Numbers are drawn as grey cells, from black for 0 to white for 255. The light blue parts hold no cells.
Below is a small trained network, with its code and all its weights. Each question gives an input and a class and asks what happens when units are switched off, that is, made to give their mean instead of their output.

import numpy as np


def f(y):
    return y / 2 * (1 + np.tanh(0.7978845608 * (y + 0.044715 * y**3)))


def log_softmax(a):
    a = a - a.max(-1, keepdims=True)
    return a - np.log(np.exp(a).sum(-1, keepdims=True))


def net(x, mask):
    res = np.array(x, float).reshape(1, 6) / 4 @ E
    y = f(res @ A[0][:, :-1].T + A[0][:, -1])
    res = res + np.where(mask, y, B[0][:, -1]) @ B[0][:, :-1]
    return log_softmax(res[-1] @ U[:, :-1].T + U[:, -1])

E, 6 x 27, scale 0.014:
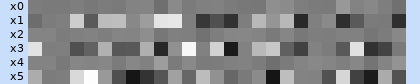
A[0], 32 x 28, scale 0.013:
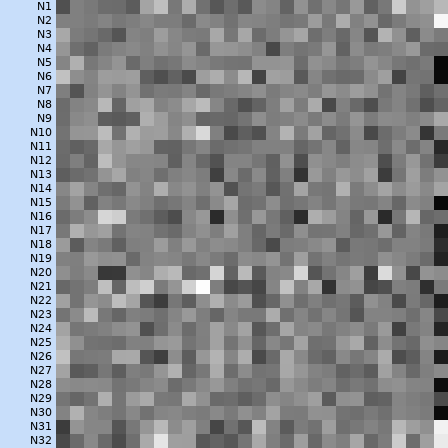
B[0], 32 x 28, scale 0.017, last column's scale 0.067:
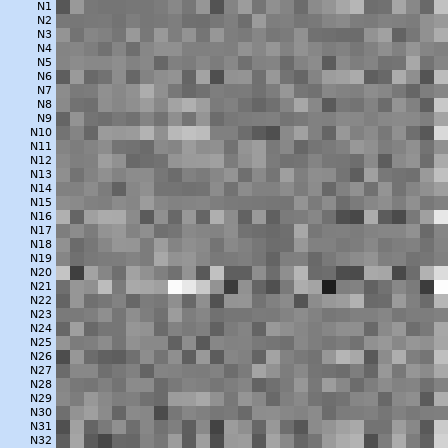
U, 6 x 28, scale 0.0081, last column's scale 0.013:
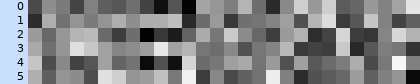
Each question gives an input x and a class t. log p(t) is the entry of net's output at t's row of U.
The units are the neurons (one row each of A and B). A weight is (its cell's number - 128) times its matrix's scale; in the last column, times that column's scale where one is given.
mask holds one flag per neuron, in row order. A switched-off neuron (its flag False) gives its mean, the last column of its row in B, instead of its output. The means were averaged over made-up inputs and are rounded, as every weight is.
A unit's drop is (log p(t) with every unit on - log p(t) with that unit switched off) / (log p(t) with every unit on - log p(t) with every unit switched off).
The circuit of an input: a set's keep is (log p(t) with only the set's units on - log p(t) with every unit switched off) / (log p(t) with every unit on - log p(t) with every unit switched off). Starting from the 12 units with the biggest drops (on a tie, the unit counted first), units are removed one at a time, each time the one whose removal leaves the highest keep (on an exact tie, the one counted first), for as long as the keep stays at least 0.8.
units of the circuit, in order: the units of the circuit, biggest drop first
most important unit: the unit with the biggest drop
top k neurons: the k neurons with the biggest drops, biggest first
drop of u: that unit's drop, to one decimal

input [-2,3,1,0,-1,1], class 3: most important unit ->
N32
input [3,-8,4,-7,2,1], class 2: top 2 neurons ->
(N16, N21)
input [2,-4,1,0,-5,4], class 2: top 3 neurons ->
(N21, N32, N10)
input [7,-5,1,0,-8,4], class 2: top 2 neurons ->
(N21, N32)
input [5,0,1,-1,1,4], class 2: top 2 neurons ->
(N21, N10)
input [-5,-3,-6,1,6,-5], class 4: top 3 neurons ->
(N21, N20, N10)
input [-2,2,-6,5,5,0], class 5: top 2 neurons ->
(N20, N32)
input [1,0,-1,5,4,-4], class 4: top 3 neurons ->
(N21, N10, N8)
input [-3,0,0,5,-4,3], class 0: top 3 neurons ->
(N21, N10, N8)
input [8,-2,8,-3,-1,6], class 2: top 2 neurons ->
(N21, N10)
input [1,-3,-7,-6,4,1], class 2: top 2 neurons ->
(N21, N16)
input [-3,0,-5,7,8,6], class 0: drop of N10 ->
0.2
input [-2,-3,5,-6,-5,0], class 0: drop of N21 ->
0.4
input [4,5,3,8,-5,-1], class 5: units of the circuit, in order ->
(N20)
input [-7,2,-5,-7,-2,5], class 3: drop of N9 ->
0.0
